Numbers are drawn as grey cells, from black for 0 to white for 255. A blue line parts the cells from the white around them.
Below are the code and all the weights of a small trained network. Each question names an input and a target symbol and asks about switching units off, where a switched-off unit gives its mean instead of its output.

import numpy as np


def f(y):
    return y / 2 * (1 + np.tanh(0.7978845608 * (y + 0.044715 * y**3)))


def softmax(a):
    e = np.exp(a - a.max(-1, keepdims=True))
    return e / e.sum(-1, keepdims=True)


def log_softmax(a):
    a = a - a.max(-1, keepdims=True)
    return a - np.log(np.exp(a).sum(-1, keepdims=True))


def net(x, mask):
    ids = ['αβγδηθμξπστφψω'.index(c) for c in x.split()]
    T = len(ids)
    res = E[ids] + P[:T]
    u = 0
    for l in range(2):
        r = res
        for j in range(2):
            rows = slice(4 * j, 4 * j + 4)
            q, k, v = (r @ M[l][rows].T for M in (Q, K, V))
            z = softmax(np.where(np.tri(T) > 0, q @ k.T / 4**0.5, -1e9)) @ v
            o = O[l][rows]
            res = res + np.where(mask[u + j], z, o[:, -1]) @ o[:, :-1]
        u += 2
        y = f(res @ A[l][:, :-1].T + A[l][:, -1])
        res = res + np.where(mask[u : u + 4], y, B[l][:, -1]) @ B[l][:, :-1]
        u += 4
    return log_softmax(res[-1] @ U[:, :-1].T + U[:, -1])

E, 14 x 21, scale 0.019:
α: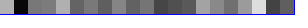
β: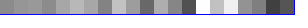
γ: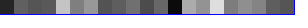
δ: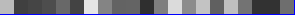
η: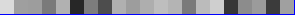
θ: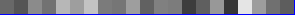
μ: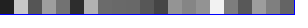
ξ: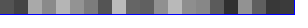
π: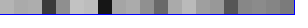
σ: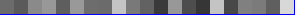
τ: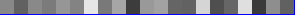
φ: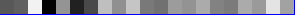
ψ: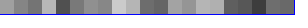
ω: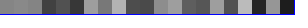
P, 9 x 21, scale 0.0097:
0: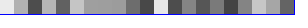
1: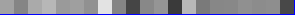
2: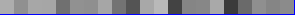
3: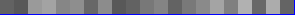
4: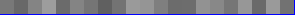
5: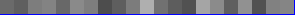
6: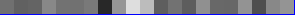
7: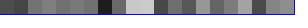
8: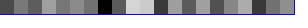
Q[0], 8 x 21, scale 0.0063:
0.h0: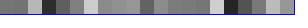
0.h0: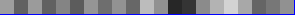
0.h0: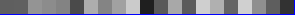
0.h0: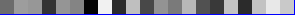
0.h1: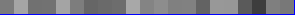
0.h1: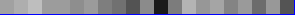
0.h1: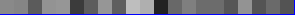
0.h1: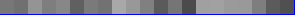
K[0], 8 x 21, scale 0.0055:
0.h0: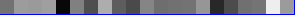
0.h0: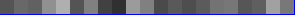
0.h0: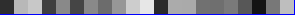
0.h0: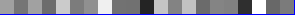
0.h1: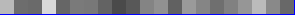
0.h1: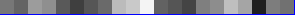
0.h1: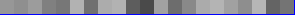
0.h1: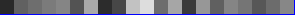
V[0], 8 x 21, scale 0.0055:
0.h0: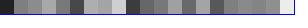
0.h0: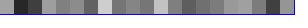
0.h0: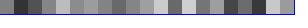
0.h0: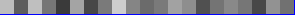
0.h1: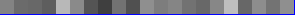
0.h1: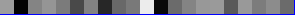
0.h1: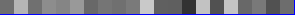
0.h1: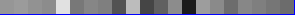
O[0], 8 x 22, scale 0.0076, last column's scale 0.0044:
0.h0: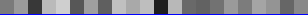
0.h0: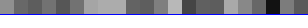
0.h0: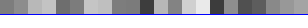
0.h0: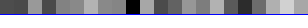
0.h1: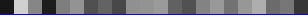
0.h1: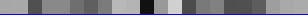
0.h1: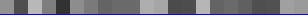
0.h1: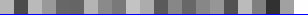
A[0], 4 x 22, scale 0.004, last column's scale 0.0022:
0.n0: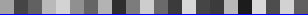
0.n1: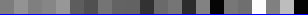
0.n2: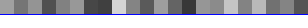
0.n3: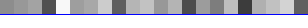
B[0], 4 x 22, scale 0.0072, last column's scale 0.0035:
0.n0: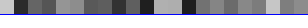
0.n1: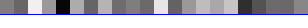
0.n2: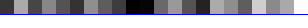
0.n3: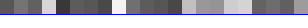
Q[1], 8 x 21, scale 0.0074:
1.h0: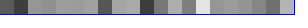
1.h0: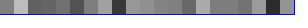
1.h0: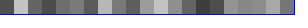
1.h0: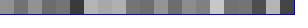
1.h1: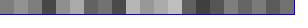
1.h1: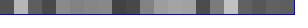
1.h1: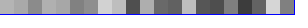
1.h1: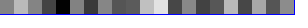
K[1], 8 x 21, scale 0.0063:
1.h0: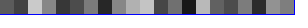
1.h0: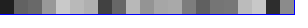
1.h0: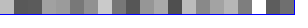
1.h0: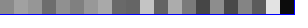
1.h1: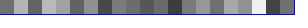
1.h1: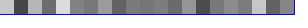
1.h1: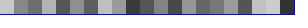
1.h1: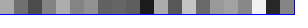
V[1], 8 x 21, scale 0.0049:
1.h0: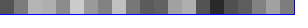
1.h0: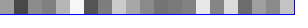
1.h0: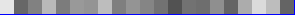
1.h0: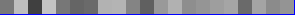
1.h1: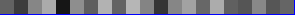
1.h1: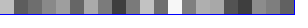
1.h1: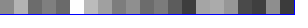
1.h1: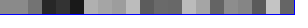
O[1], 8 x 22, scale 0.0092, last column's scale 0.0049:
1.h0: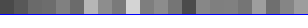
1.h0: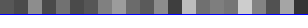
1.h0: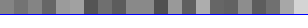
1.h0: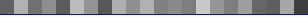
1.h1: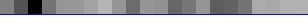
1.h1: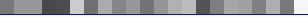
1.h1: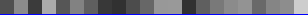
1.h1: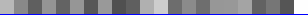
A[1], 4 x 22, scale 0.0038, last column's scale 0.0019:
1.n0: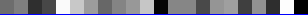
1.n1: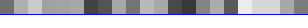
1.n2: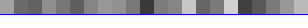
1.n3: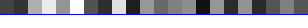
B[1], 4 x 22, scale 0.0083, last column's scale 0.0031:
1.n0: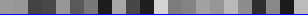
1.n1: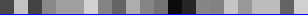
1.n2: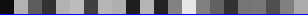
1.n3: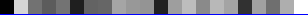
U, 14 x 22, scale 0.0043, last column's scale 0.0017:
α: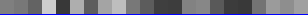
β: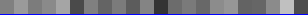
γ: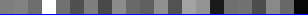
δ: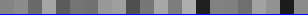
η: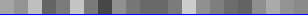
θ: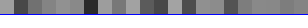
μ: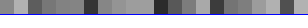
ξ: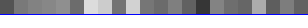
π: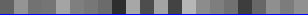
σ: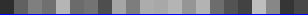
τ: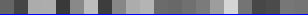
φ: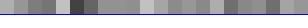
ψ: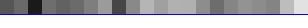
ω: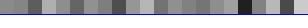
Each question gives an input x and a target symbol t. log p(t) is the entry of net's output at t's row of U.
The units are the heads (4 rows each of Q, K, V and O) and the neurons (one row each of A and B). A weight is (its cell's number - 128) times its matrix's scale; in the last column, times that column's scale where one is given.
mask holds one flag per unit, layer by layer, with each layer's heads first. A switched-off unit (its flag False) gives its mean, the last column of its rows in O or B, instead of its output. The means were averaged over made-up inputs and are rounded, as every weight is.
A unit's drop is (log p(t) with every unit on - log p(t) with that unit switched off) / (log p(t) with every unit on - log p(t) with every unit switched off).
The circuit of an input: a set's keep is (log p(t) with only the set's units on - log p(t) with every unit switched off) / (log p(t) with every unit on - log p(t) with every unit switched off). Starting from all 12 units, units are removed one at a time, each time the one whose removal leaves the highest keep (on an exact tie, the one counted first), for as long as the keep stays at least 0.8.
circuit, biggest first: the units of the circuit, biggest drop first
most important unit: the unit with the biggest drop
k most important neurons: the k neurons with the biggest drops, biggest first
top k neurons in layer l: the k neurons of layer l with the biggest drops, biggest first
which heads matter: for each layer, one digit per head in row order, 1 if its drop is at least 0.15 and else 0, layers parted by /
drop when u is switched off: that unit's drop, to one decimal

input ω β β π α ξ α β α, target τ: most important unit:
0.h1
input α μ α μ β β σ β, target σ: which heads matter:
10 / 01
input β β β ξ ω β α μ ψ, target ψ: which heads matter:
01 / 01
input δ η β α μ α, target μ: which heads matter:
10 / 10
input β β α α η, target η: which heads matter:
00 / 11
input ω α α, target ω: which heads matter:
00 / 11
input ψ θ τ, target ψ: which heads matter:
10 / 11
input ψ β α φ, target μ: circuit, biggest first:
1.n1, 0.h0, 0.n3
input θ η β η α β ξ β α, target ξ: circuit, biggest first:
1.h0, 1.h1
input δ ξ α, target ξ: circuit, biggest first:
1.h0, 0.h0
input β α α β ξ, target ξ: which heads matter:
00 / 11
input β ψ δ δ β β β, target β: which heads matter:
11 / 11
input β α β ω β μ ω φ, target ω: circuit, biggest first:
1.h0, 0.h0
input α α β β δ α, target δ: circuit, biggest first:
1.h0, 1.h1
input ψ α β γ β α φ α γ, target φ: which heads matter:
00 / 01
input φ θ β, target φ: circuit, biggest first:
1.h1, 0.h1
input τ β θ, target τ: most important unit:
1.h1
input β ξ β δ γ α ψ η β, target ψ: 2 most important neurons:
0.n3, 0.n2
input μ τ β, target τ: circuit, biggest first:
1.h1, 1.h0, 0.h0
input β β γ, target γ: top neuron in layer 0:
0.n2
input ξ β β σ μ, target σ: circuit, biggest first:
1.h1, 1.n0, 0.h0
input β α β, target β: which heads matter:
00 / 11
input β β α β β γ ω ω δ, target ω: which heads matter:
00 / 10
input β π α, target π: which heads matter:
10 / 00
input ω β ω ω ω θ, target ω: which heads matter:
00 / 10
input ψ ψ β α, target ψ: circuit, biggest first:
1.h1, 1.h0
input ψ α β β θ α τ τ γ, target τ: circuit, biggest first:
1.h1, 0.n2
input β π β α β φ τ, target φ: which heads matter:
10 / 01
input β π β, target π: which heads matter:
10 / 10
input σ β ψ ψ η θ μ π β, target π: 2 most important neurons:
0.n2, 1.n1
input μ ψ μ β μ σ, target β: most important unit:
1.n3
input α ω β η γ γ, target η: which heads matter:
01 / 11
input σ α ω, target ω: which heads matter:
00 / 10
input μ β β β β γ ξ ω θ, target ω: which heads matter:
10 / 10
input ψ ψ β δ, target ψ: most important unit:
1.h1
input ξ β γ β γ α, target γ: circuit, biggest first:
0.h0, 1.h1
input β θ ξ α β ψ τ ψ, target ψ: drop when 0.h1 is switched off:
0.0
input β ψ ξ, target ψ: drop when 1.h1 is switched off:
0.6
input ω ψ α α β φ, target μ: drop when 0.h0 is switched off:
0.7
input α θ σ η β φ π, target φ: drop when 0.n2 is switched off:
0.1
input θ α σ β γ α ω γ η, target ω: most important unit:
1.h0
